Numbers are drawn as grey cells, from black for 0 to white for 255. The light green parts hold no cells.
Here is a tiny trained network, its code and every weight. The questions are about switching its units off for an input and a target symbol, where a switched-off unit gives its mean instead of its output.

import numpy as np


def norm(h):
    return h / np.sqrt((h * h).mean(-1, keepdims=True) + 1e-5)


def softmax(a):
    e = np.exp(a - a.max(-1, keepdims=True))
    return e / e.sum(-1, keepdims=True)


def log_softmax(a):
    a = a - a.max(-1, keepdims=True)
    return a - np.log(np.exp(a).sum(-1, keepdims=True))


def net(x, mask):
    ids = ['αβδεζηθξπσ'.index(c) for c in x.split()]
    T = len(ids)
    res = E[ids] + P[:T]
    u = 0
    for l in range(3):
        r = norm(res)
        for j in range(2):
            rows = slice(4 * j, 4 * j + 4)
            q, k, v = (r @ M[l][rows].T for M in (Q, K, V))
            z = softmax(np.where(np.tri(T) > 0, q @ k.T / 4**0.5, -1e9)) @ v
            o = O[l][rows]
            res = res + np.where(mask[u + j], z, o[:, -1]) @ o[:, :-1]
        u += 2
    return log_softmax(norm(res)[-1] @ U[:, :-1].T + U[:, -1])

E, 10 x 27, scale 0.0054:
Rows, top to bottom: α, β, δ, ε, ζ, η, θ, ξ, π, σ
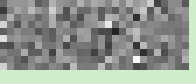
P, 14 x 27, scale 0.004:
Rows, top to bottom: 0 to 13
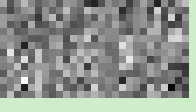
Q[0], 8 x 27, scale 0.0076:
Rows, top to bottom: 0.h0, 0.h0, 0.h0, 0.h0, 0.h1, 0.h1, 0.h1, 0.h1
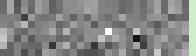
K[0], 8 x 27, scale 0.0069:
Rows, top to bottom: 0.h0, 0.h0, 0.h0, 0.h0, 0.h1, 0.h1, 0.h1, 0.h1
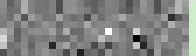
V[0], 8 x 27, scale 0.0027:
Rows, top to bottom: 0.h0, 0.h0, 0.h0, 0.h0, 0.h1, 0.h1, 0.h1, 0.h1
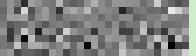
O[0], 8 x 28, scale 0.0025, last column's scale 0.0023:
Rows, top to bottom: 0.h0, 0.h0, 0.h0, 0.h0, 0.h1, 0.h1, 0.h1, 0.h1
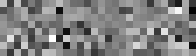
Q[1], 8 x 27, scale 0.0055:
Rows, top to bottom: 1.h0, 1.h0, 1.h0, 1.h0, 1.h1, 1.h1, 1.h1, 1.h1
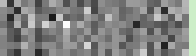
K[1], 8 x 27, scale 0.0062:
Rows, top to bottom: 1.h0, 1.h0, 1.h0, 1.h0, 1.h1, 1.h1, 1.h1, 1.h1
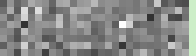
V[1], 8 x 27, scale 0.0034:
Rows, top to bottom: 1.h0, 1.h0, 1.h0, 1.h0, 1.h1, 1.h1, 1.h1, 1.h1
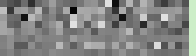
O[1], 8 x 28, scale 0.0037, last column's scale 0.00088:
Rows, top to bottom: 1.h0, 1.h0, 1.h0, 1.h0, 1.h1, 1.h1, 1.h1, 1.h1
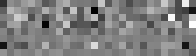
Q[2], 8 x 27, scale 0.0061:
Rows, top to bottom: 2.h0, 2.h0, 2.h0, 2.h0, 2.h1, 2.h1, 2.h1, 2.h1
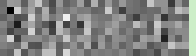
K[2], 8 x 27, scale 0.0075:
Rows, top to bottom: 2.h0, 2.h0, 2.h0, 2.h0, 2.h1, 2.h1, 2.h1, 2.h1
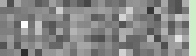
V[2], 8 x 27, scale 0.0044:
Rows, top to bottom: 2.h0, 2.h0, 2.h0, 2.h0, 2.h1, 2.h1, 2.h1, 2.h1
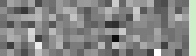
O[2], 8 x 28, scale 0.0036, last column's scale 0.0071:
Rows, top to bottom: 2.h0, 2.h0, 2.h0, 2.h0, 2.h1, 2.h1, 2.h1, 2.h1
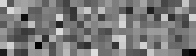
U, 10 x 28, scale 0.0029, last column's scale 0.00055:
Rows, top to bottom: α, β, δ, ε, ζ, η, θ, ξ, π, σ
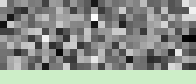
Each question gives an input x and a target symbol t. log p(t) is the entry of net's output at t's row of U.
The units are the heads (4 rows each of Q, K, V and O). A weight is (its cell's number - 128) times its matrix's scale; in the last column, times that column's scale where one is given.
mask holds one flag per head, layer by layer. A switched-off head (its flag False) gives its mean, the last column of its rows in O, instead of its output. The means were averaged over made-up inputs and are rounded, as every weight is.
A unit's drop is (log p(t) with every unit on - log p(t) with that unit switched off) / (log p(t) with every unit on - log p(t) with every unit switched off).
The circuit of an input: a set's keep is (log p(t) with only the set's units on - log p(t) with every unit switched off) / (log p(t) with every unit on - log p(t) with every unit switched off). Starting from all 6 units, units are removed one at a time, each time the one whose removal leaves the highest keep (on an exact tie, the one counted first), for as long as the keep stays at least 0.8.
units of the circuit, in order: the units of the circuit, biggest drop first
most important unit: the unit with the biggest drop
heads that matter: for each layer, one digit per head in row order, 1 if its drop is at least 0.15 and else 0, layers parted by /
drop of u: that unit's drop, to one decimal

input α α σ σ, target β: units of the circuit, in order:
(0.h0 2.h1)
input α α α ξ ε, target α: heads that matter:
00 / 00 / 11
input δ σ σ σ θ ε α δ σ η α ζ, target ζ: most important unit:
0.h1
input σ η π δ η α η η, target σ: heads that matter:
00 / 10 / 00
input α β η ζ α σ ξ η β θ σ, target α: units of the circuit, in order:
(0.h1 2.h1)
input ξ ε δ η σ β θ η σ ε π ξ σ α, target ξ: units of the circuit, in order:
(1.h0 0.h1)
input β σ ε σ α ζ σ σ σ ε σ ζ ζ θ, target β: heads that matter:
00 / 00 / 10
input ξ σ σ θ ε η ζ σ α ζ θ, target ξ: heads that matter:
01 / 10 / 00
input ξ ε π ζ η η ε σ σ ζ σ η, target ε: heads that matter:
01 / 10 / 11
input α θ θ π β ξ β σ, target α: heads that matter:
01 / 00 / 11
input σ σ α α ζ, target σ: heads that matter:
00 / 10 / 00
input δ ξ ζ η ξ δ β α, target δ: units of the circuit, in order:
(1.h0 2.h0)
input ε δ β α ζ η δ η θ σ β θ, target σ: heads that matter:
11 / 10 / 11
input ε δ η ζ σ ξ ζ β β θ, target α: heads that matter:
01 / 01 / 00
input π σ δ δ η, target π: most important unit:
2.h0
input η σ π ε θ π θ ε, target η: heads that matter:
00 / 10 / 00
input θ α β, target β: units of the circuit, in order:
(0.h1 2.h1)
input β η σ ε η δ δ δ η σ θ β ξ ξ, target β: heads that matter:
01 / 00 / 10
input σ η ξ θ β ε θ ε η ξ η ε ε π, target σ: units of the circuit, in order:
(1.h0 0.h0)
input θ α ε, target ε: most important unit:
0.h1
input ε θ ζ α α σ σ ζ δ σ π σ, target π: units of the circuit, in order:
(2.h0 0.h1)
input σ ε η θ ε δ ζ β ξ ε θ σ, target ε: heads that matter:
01 / 10 / 01
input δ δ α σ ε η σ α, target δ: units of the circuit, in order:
(0.h1 1.h0 2.h0)
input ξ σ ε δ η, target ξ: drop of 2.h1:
0.1
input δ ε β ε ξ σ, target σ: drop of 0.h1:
1.3
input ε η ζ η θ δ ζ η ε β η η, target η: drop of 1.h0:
0.8
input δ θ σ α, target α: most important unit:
0.h1
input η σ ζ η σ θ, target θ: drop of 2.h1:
0.4
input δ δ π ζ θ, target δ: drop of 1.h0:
0.3
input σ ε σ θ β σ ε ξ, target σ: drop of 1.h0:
0.6
